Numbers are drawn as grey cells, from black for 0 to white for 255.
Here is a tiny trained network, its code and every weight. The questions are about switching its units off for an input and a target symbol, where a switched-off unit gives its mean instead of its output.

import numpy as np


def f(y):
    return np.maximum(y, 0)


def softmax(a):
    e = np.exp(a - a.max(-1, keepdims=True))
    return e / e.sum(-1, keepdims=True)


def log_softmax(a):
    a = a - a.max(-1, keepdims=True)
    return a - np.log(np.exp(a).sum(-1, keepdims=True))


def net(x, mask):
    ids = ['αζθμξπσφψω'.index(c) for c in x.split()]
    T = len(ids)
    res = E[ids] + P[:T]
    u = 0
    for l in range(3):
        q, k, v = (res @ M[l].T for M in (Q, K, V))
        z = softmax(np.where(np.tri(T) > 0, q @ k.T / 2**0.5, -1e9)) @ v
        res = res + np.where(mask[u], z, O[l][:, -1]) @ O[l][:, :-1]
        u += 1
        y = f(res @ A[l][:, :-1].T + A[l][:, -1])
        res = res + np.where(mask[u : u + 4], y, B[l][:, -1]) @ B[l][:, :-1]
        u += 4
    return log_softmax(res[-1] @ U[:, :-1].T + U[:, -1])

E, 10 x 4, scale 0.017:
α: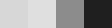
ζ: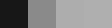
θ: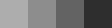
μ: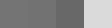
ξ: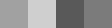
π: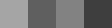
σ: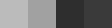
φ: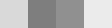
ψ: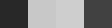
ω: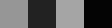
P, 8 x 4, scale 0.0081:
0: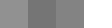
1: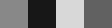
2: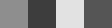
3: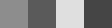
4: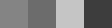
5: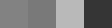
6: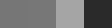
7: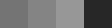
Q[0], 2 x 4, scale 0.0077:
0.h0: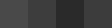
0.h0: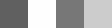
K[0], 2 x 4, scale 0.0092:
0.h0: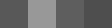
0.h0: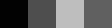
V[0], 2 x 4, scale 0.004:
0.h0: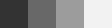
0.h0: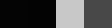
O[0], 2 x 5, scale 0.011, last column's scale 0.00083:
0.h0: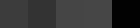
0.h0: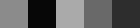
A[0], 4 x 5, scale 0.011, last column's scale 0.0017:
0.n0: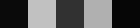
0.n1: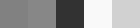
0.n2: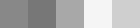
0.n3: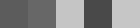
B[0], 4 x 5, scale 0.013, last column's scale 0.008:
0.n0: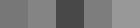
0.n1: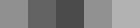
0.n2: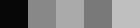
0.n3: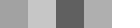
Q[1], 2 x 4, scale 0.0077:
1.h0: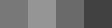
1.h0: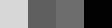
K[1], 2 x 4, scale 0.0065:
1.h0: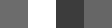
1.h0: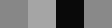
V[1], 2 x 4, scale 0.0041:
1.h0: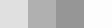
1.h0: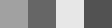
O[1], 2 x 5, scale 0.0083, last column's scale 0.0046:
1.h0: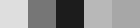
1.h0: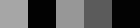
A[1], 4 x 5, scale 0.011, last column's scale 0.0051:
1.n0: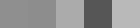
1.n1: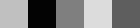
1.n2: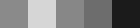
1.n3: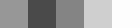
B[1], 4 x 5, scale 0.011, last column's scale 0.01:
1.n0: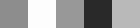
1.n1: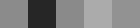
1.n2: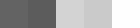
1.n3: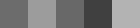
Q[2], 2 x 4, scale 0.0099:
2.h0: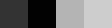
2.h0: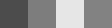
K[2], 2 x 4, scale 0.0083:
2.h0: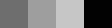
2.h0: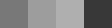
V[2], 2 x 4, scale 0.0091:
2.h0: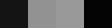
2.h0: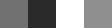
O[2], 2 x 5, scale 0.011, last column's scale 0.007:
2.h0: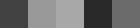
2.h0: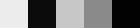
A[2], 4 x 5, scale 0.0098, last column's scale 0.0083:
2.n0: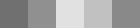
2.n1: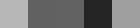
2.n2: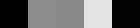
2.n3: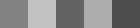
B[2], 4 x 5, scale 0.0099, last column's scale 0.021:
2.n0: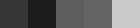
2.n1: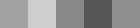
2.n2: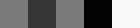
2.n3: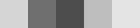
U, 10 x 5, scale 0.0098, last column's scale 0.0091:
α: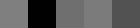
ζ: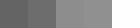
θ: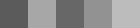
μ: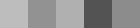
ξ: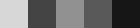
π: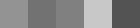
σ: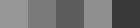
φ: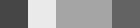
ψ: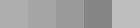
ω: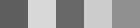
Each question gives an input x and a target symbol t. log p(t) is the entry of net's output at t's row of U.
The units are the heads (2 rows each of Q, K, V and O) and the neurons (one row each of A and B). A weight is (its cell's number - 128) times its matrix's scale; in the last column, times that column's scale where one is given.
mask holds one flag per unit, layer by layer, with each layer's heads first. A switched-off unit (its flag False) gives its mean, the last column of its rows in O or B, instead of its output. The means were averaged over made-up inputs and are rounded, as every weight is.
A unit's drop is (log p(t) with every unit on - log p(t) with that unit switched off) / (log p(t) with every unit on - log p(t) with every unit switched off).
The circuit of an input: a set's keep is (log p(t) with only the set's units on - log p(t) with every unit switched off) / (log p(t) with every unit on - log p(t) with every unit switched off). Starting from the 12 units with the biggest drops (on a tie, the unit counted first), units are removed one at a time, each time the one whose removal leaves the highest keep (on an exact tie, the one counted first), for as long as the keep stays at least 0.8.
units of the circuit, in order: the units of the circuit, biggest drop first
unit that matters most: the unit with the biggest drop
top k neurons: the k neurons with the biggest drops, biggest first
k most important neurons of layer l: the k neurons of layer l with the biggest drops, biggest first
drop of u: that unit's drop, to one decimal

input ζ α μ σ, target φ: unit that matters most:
0.n0
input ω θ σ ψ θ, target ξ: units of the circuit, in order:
[2.h0 0.h0 1.n1]
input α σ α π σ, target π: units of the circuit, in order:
[0.h0 2.h0 1.n2 1.h0]
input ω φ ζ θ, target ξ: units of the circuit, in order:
[2.h0 1.n1]
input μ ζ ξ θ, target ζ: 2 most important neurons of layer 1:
[1.n2 1.n0]
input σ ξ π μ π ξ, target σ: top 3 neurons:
[2.n2 2.n3 0.n1]
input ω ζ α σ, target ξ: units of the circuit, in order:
[2.h0 0.h0]
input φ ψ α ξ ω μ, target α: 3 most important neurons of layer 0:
[0.n3 0.n2 0.n0]
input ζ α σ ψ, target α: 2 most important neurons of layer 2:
[2.n0 2.n1]
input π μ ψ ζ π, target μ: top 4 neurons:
[0.n3 0.n2 1.n2 0.n1]
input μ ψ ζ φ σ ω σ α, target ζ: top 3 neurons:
[1.n2 0.n0 0.n1]
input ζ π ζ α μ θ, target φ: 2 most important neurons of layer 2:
[2.n2 2.n3]
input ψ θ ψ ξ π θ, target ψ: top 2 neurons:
[2.n2 0.n2]
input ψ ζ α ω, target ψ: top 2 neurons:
[2.n2 0.n3]
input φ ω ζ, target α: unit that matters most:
1.n0
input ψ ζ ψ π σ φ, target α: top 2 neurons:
[0.n3 1.n0]
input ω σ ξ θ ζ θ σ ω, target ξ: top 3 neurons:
[0.n3 1.n1 0.n2]
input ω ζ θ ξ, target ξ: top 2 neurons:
[1.n1 0.n2]
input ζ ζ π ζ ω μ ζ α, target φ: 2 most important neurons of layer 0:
[0.n0 0.n1]
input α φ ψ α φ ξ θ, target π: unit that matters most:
0.h0
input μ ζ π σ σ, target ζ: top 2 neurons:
[1.n2 0.n0]
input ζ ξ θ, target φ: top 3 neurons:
[0.n0 1.n2 2.n2]
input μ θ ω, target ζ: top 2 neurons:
[0.n3 1.n2]
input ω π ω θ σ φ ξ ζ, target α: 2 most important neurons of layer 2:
[2.n2 2.n1]
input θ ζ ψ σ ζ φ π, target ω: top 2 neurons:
[0.n2 2.n2]
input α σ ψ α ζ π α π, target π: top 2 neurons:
[1.n2 2.n2]
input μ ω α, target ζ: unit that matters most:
1.n2
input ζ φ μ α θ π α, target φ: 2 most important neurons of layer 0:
[0.n2 0.n0]
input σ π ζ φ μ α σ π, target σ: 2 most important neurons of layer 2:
[2.n2 2.n3]
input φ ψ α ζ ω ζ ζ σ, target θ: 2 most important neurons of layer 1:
[1.n2 1.n3]
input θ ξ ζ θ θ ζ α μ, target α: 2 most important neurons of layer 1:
[1.n0 1.n1]
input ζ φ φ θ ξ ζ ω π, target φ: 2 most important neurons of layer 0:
[0.n2 0.n0]
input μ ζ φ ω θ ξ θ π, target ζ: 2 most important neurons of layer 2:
[2.n0 2.n2]
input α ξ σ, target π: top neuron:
[1.n2]
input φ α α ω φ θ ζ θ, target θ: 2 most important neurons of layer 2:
[2.n2 2.n3]
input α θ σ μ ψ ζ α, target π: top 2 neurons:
[1.n2 2.n2]
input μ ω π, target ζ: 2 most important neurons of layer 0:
[0.n1 0.n0]
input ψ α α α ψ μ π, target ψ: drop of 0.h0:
0.2
